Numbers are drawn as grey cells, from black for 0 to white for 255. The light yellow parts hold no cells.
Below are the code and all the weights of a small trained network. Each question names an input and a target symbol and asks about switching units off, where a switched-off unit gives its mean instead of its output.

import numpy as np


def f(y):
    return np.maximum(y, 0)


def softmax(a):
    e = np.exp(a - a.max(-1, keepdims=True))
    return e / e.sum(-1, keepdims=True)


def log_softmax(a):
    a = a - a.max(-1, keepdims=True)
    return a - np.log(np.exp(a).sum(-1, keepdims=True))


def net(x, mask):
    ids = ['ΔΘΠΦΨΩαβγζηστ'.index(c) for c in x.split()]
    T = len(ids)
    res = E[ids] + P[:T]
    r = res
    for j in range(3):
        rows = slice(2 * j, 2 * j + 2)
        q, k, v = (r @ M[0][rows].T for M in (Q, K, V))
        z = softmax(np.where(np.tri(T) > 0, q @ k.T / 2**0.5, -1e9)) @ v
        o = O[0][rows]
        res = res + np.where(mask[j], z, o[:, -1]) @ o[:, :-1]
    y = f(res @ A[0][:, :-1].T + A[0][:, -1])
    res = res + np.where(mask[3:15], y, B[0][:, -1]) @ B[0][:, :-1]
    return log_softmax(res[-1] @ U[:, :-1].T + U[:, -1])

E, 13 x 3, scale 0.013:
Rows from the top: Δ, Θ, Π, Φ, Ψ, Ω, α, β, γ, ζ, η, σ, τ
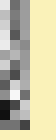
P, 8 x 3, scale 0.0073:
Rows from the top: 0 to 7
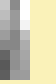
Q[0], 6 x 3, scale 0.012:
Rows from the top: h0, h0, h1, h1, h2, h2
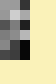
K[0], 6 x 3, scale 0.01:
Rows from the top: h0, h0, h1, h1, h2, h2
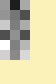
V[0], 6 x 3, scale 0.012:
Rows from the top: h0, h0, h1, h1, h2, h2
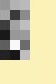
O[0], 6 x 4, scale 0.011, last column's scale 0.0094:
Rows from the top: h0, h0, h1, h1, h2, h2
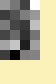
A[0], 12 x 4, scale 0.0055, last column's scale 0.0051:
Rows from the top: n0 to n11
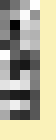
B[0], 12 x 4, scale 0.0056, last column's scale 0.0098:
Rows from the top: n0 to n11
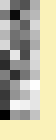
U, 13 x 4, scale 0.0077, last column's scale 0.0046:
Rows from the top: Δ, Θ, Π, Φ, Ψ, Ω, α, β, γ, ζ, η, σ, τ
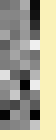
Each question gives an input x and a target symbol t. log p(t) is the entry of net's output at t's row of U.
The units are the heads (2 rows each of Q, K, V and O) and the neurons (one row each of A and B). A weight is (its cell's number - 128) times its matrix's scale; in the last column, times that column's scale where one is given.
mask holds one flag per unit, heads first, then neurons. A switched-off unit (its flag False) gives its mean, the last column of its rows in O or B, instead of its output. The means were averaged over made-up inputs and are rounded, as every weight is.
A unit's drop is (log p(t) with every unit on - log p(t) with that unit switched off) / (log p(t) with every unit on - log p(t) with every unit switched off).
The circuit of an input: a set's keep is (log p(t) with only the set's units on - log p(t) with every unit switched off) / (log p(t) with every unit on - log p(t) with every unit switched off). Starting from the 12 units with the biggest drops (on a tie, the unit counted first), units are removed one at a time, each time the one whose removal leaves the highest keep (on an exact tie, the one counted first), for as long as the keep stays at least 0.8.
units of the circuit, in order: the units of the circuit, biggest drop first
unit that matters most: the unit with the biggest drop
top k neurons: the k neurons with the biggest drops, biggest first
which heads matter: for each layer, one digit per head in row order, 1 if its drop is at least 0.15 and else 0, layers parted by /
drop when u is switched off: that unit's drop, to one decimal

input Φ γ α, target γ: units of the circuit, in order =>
h1, h2, n8
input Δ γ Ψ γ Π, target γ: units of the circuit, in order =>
h2, h1, n8
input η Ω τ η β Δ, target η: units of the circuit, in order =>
h2
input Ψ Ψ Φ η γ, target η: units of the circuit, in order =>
h2, n10
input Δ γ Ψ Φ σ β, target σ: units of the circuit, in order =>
h1, n9, h2
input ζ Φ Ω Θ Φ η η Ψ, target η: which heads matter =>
001
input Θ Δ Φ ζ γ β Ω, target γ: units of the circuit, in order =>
n8, n10, h2
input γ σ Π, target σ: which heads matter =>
011
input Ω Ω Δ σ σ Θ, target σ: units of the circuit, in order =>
h1, h2, n9, n11
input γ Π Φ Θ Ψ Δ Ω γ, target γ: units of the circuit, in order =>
h2, n8
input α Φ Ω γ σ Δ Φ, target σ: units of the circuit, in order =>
h1, h2, n11, n6
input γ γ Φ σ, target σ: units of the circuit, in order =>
h1, h2, n9
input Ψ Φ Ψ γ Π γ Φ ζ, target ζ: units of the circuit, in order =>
h2, h1, n10
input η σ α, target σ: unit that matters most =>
h1
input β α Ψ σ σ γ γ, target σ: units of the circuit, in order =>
h1, h2, n9
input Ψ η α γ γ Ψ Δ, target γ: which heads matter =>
000
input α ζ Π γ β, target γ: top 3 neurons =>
n8, n10, n9
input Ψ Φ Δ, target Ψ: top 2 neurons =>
n10, n8
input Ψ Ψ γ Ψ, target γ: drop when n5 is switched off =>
0.1
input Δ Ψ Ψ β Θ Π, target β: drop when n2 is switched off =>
0.2
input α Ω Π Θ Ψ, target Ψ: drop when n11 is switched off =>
-0.1
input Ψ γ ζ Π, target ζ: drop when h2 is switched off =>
0.9
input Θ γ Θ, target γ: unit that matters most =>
h1
